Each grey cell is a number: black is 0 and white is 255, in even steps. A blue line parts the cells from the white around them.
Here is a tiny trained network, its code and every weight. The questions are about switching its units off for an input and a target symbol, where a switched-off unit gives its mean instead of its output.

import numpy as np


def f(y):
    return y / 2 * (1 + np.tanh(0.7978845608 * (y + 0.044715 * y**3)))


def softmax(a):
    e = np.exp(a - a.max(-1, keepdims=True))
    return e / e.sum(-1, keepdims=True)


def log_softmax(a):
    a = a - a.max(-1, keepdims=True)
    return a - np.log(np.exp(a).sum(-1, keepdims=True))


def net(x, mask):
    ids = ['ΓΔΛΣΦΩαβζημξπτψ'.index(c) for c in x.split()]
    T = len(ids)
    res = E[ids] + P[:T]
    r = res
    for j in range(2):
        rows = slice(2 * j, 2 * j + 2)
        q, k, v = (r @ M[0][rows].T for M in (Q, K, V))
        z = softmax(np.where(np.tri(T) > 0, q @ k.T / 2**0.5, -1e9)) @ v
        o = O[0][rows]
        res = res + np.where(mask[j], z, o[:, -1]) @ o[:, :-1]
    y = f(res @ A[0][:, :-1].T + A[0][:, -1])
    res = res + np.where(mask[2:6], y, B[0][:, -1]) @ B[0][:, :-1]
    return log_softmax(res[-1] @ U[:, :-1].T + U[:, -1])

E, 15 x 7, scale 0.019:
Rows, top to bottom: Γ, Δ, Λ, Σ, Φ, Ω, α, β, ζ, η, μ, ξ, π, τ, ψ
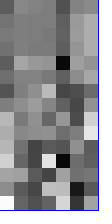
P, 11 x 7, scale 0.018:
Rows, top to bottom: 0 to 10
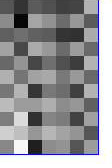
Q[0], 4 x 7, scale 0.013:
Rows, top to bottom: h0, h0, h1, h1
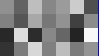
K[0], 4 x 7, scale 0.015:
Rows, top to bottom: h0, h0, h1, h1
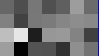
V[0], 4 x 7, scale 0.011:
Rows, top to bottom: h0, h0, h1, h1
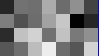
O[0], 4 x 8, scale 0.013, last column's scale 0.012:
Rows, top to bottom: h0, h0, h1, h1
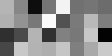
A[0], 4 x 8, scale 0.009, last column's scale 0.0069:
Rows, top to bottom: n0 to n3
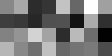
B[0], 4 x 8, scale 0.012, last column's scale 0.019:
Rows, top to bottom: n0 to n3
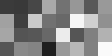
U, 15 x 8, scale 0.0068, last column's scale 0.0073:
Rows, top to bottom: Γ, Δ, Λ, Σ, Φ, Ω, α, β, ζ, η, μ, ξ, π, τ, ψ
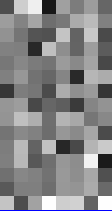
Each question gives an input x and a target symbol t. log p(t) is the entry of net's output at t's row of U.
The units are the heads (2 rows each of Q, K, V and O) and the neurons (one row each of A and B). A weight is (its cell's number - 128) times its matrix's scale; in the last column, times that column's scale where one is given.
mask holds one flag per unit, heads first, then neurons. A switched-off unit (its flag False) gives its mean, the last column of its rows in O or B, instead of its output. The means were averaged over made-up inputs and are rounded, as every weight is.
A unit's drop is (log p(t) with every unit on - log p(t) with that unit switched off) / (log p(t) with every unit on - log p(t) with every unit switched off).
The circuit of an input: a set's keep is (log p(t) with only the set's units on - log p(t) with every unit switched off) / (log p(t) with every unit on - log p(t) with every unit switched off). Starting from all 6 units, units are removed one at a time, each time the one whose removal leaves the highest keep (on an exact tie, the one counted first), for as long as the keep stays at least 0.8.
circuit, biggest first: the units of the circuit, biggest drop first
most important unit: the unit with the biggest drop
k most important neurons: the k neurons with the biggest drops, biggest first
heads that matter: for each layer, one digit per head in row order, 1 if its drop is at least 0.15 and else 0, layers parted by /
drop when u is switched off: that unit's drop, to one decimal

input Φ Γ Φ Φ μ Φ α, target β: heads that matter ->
01
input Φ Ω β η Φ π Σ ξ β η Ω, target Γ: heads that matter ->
11
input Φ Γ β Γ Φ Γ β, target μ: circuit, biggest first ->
(n3 h1 h0)
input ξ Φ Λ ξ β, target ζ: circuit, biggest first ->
(n3 h1)
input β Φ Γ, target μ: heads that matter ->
00
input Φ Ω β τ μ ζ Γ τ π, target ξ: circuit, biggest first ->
(h0 n3)
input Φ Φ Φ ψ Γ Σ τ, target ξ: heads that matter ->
10
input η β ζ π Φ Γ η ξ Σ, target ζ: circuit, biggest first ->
(h1 n3)
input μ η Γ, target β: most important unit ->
h1
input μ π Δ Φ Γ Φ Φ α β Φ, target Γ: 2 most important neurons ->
(n0 n2)
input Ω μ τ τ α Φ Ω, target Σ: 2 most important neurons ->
(n0 n1)
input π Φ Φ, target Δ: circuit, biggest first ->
(n1 h1)
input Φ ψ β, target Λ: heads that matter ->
10
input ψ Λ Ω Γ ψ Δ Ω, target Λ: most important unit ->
n2
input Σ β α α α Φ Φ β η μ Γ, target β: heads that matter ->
01
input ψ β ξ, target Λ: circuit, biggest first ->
(n3 n2 h0)
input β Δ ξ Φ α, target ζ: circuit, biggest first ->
(n3 h1)
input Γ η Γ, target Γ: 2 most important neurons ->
(n0 n1)
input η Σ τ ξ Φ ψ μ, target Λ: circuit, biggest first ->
(n2 h0 n3)
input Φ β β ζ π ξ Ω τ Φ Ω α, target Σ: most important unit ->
n0
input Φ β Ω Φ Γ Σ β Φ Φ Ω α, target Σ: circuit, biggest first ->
(h0 n0)
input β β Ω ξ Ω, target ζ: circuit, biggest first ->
(h1 n3)
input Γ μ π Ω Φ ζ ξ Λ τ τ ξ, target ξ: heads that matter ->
10
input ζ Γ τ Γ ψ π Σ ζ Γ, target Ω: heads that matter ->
11
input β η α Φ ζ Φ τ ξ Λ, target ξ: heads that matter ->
10
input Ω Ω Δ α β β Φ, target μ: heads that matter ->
01
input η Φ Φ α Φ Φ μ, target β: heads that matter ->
01
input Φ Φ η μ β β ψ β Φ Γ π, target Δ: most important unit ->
h1
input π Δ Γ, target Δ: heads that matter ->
01
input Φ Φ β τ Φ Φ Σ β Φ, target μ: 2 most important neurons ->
(n3 n2)
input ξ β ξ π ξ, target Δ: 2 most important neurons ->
(n1 n3)
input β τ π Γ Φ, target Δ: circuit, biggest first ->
(h1 n1)
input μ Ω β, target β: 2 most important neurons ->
(n3 n1)
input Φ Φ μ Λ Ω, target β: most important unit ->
h1
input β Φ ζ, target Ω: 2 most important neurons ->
(n2 n3)
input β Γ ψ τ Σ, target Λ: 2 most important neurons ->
(n2 n3)
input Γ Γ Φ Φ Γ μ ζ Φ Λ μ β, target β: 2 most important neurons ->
(n1 n3)
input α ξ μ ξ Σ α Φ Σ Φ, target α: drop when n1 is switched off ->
0.0
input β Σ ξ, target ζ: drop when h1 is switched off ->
0.7
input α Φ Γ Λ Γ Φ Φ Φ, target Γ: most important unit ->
h0
